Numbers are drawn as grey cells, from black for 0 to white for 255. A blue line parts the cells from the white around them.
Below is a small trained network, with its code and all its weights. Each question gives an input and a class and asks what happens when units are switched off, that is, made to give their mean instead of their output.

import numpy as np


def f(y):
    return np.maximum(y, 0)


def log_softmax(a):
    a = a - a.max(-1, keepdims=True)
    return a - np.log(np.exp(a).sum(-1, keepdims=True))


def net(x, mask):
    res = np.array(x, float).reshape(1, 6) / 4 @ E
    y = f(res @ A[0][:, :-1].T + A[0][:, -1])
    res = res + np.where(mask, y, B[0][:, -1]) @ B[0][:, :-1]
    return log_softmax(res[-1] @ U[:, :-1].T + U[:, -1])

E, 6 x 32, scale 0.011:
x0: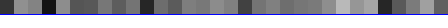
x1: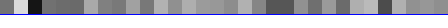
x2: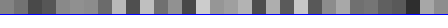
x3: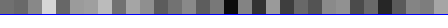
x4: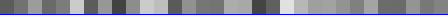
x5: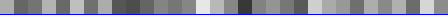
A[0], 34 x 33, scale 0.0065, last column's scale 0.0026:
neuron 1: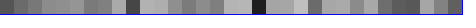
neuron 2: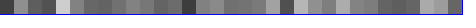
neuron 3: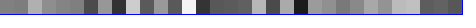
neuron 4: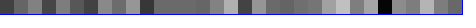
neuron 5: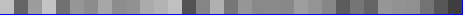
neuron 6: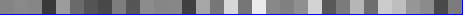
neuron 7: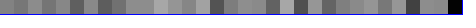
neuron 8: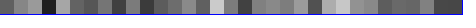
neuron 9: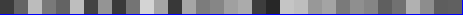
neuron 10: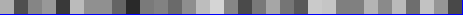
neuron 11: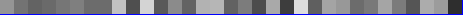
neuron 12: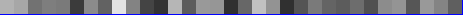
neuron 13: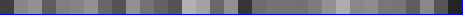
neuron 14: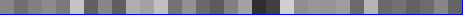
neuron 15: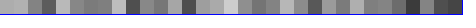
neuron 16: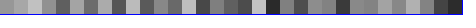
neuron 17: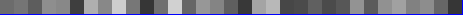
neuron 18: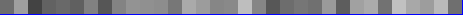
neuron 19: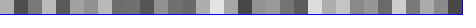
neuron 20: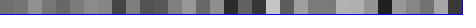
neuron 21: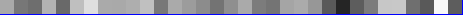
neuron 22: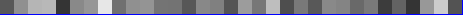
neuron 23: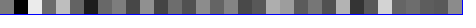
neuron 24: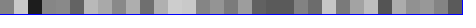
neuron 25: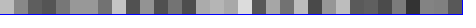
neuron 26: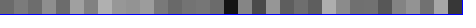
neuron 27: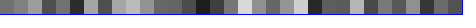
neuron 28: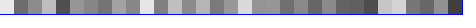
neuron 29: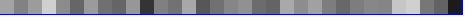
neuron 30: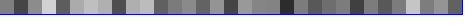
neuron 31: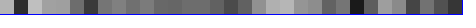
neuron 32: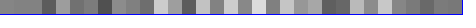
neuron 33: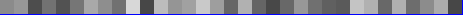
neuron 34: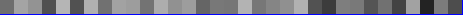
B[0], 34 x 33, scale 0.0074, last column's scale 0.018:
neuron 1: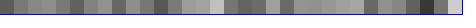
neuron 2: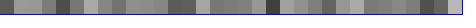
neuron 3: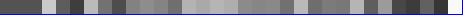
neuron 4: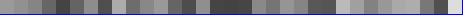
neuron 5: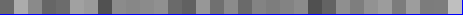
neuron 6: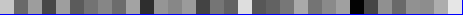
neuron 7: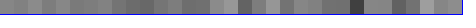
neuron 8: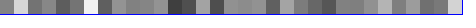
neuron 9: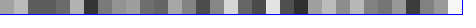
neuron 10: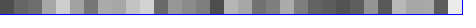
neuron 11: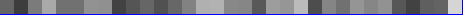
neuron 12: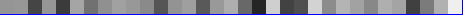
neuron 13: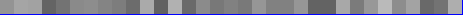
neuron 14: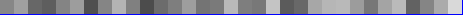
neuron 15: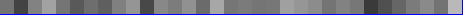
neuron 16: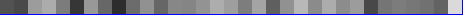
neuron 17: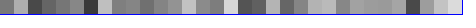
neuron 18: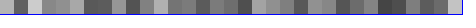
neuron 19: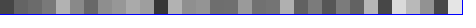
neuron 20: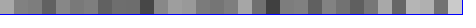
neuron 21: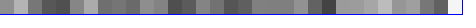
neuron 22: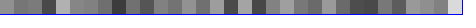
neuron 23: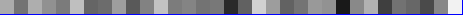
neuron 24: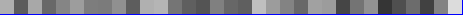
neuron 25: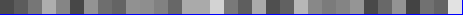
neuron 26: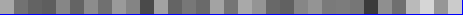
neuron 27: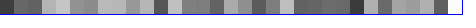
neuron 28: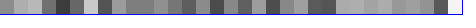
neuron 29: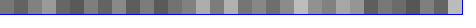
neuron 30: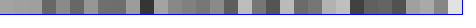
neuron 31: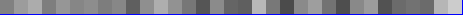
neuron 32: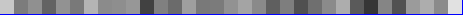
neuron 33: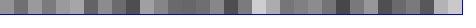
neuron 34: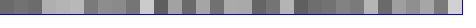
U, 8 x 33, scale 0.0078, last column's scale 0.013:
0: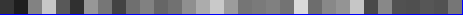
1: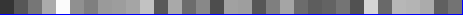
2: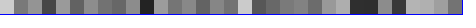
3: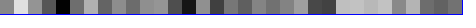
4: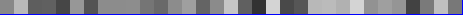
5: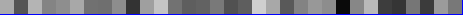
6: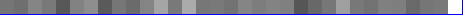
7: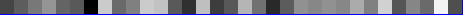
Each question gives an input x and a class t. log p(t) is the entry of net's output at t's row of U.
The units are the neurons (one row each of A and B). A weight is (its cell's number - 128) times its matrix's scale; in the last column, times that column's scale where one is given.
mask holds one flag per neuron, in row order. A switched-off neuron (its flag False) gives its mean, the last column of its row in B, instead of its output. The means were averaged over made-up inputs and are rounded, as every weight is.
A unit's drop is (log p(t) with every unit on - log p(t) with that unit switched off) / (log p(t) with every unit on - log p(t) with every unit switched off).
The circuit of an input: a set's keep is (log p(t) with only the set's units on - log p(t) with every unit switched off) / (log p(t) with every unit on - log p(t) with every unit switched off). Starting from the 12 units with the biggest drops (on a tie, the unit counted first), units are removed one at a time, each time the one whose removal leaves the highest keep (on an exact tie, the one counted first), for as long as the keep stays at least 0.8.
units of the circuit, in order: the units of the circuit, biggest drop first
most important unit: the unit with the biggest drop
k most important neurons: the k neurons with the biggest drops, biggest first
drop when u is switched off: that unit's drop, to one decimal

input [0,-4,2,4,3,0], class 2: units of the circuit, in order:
neuron 22
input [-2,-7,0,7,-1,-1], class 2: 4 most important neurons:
neuron 30; neuron 22; neuron 26; neuron 24
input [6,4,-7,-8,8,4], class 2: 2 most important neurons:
neuron 6; neuron 32
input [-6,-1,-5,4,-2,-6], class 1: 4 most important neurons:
neuron 27; neuron 34; neuron 4; neuron 8
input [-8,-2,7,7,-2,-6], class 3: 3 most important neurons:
neuron 28; neuron 21; neuron 3
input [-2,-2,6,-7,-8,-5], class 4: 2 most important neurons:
neuron 12; neuron 17
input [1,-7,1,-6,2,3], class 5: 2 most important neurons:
neuron 23; neuron 31
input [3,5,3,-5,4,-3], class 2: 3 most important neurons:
neuron 23; neuron 32; neuron 6
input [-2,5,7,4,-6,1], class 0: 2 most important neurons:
neuron 25; neuron 11
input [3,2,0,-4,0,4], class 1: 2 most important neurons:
neuron 10; neuron 19
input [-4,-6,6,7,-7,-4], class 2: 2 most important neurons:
neuron 30; neuron 22
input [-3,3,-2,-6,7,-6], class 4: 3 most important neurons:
neuron 9; neuron 14; neuron 10
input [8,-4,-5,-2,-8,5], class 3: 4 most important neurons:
neuron 4; neuron 8; neuron 9; neuron 14
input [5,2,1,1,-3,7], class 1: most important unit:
neuron 10
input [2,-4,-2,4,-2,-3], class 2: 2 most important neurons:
neuron 24; neuron 33
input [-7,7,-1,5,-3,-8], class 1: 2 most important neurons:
neuron 27; neuron 34
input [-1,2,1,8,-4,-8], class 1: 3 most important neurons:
neuron 27; neuron 34; neuron 6
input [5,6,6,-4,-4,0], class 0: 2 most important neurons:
neuron 25; neuron 23
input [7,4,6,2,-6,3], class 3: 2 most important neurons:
neuron 4; neuron 8
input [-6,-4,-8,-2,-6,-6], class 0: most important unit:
neuron 3
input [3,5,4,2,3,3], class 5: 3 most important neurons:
neuron 24; neuron 3; neuron 33
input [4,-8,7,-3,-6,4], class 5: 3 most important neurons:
neuron 23; neuron 31; neuron 3
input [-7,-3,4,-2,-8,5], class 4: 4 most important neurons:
neuron 12; neuron 17; neuron 4; neuron 8
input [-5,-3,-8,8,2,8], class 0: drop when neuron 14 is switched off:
0.0
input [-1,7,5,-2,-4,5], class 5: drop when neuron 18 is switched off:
0.1
